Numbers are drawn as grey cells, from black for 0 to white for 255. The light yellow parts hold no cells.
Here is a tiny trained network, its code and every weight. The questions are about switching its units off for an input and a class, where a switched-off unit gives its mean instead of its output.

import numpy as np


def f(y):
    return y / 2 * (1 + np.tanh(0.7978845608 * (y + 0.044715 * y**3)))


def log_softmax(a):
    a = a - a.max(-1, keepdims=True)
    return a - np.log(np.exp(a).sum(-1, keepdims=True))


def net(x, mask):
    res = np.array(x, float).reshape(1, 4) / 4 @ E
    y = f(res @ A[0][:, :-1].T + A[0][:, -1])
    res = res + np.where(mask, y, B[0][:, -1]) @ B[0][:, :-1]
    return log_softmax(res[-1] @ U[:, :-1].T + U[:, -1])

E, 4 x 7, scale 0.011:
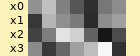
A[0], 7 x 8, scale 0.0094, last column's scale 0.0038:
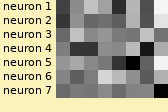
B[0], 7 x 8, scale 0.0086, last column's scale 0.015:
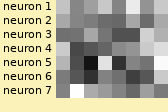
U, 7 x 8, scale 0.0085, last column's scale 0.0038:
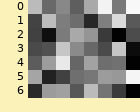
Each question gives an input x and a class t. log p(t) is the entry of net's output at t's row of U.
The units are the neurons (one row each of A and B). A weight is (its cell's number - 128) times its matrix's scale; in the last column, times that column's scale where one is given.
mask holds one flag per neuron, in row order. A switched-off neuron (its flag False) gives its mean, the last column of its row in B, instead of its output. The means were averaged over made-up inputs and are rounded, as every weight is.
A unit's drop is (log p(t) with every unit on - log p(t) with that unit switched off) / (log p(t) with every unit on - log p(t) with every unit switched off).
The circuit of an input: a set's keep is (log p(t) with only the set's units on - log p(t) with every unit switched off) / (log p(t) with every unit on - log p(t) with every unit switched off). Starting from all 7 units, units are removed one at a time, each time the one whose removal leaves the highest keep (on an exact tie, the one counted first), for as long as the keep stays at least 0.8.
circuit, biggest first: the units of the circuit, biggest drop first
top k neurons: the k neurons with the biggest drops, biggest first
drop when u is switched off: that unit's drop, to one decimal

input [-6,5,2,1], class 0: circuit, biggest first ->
neuron 5; neuron 1
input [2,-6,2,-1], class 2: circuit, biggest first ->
neuron 4; neuron 1
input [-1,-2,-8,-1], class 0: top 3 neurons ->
neuron 5; neuron 6; neuron 3
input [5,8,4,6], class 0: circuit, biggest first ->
neuron 1
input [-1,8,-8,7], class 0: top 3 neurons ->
neuron 5; neuron 6; neuron 2
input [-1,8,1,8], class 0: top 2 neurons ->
neuron 1; neuron 5
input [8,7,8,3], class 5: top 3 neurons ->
neuron 5; neuron 1; neuron 2
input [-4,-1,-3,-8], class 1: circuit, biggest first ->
neuron 4; neuron 6
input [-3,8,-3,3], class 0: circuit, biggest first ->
neuron 5; neuron 6
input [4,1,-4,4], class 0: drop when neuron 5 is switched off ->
0.6
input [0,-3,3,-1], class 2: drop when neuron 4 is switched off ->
0.5
